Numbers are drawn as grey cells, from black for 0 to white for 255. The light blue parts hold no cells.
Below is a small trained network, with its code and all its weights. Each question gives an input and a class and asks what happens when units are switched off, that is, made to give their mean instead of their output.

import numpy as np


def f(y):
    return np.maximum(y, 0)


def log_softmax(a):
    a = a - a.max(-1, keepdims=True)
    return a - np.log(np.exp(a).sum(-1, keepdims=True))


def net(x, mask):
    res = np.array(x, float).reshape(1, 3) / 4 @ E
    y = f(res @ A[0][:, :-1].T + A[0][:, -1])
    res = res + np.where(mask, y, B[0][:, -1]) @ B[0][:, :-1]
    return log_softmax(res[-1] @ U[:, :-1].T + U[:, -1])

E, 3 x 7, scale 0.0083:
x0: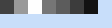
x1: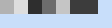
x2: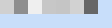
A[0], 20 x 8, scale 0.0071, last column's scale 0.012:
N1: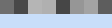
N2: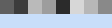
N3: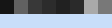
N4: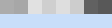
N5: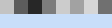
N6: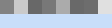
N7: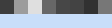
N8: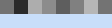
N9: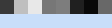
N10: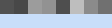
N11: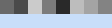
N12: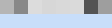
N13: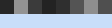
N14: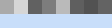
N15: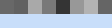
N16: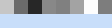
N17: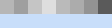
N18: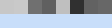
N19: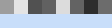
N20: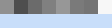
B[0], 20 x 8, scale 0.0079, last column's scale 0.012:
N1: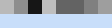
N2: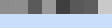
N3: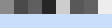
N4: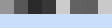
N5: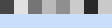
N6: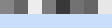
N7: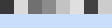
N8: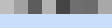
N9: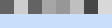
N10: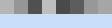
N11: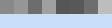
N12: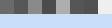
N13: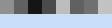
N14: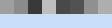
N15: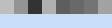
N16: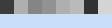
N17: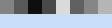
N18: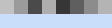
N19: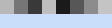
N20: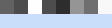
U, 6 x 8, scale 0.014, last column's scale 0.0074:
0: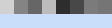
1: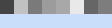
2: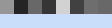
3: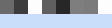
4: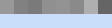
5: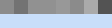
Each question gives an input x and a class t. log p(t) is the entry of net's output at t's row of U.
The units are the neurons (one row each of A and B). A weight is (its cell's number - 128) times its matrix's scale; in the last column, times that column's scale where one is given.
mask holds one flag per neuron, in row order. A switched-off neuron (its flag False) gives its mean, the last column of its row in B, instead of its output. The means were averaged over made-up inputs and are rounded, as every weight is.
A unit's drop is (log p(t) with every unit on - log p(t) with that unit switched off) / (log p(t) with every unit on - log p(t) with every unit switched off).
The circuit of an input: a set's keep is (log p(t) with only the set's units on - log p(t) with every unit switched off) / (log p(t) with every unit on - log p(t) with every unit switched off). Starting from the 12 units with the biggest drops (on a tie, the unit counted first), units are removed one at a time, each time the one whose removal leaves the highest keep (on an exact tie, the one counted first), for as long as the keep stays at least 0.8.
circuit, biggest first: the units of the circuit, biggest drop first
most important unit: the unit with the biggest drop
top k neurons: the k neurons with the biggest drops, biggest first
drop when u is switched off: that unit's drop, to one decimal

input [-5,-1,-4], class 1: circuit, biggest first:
(N16)
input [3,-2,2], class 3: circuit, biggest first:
(N5 N13)
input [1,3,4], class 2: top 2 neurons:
(N4 N12)
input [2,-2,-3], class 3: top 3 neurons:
(N4 N17 N12)
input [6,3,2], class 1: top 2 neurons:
(N9 N7)
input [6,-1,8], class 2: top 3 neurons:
(N4 N12 N17)
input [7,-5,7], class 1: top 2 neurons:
(N7 N9)
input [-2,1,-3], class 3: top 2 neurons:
(N4 N17)
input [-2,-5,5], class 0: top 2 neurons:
(N3 N2)
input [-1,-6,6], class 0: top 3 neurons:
(N3 N2 N10)
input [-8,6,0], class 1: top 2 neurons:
(N5 N16)
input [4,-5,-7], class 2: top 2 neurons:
(N3 N13)
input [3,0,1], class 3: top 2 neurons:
(N5 N16)
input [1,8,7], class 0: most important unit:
N19
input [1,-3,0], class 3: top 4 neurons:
(N19 N18 N14 N13)
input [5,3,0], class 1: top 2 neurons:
(N9 N7)
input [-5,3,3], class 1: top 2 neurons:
(N5 N16)
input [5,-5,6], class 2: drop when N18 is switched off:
0.1
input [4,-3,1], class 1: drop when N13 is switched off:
-0.1
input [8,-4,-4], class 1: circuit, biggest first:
(N7)
